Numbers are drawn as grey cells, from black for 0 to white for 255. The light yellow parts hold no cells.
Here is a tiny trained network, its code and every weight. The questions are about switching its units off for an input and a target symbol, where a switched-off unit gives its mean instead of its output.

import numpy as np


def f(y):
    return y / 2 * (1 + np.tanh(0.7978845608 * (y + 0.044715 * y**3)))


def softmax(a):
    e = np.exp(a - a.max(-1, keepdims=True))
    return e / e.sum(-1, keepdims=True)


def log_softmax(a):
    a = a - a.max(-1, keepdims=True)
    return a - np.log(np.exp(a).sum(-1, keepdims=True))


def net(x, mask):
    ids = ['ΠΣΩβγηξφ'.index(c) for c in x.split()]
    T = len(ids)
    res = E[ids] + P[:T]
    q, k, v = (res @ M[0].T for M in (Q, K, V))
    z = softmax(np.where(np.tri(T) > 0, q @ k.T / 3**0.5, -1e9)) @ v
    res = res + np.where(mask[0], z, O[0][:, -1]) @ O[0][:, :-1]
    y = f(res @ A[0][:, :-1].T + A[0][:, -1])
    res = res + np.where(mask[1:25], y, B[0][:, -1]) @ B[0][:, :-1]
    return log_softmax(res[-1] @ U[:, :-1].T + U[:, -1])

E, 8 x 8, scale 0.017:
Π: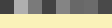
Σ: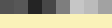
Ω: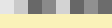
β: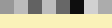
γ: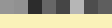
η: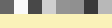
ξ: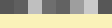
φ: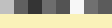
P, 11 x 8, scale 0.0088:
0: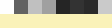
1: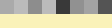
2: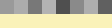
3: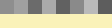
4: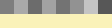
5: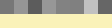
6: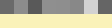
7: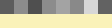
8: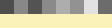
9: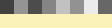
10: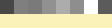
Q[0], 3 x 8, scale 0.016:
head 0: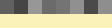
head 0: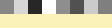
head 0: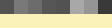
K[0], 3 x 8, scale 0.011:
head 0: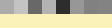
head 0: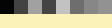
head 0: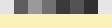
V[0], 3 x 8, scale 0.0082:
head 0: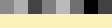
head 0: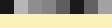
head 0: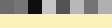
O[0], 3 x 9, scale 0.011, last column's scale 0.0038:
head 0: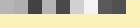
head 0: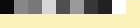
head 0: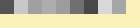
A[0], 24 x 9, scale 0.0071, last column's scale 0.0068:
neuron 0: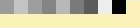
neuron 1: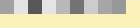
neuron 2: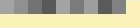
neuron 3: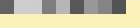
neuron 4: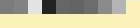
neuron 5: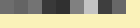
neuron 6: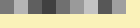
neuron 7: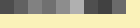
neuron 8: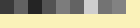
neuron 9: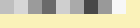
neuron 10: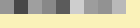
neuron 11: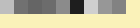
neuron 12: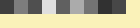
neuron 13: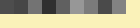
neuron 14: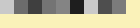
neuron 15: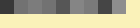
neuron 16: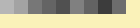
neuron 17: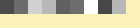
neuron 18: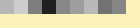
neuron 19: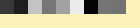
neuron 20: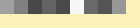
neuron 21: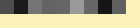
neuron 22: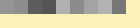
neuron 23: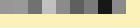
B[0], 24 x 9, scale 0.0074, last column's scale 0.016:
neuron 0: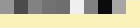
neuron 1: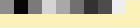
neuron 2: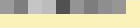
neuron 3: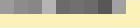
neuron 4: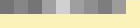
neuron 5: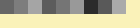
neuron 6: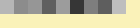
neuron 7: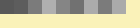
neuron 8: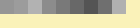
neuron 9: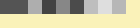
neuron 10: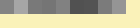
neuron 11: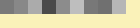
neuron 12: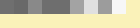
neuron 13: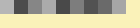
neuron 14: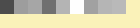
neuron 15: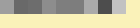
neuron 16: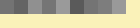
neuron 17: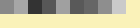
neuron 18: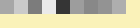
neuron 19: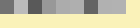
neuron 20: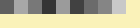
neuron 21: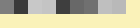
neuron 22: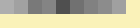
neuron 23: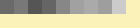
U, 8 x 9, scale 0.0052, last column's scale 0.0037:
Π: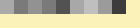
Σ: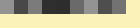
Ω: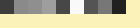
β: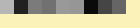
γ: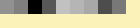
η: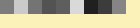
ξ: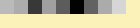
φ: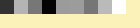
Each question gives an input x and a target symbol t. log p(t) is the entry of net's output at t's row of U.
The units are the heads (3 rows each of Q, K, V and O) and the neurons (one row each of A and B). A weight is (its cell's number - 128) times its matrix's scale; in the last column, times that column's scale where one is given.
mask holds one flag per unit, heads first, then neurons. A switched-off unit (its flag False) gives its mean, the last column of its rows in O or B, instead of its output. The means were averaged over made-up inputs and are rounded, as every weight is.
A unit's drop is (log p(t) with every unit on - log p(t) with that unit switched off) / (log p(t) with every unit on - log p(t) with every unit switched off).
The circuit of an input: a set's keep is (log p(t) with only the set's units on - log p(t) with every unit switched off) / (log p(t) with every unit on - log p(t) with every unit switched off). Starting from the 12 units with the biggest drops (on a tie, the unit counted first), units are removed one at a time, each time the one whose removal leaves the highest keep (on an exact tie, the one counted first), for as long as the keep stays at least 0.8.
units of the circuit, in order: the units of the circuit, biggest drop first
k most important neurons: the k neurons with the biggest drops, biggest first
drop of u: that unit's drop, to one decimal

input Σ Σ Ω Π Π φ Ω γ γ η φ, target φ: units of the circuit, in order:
head 0; neuron 1
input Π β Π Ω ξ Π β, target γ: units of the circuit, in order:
head 0; neuron 17; neuron 21
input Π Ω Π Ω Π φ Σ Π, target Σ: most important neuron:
neuron 21
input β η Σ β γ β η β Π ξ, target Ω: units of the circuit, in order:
head 0; neuron 21
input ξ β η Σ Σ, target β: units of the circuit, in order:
head 0; neuron 13
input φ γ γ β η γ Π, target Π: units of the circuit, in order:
head 0; neuron 18; neuron 0
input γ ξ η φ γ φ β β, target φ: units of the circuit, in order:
head 0; neuron 1; neuron 14
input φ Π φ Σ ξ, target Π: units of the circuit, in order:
head 0; neuron 18
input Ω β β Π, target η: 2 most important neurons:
neuron 5; neuron 18
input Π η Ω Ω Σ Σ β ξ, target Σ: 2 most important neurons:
neuron 21; neuron 12
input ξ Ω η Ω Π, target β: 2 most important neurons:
neuron 13; neuron 12
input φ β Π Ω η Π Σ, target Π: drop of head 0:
1.2
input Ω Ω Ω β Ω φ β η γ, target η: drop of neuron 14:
0.2
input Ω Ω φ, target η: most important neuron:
neuron 5
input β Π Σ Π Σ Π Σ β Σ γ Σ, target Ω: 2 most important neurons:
neuron 19; neuron 21
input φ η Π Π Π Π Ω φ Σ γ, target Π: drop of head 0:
0.9
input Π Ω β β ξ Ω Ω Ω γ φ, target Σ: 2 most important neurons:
neuron 21; neuron 12
